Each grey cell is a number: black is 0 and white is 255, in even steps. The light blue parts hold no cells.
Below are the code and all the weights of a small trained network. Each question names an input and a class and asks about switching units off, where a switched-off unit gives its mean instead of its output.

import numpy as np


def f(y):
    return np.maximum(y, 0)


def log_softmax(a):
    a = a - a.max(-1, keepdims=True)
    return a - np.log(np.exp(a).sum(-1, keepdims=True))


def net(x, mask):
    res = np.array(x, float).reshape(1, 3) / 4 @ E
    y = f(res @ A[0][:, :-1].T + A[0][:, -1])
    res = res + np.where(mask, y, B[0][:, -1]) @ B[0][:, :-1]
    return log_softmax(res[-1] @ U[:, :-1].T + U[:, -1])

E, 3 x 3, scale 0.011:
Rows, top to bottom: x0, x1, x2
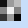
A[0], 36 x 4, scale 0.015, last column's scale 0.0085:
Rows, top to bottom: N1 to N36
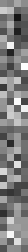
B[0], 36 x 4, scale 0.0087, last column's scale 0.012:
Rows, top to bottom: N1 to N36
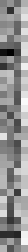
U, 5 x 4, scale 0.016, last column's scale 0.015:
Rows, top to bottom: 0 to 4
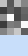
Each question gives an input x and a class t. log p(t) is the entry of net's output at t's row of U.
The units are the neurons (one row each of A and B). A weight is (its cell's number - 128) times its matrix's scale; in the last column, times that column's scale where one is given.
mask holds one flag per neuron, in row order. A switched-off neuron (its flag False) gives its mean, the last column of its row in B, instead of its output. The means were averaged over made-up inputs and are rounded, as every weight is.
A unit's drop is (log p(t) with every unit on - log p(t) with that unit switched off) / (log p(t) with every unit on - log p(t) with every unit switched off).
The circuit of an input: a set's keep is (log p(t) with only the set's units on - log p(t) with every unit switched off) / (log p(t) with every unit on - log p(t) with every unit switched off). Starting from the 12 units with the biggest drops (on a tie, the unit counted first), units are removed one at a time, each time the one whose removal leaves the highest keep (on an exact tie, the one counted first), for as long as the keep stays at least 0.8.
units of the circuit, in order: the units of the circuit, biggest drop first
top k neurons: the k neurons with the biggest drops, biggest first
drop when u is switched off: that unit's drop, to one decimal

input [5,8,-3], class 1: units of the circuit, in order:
(N34)
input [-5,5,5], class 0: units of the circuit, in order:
(N25 N2)
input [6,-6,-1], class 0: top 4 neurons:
(N31 N34 N20 N30)
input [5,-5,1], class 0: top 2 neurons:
(N31 N34)
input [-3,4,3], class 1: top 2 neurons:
(N34 N7)
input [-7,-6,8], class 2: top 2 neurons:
(N28 N5)
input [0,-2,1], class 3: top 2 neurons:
(N34 N32)
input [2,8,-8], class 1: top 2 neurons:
(N34 N32)
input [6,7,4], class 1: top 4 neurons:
(N34 N7 N32 N25)
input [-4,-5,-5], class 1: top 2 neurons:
(N8 N10)
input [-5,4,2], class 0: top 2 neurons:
(N25 N8)
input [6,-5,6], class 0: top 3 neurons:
(N31 N20 N34)
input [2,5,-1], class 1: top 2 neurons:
(N34 N32)
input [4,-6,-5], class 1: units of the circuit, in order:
(N8)
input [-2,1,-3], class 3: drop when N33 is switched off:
-0.1
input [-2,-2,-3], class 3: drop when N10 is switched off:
0.1
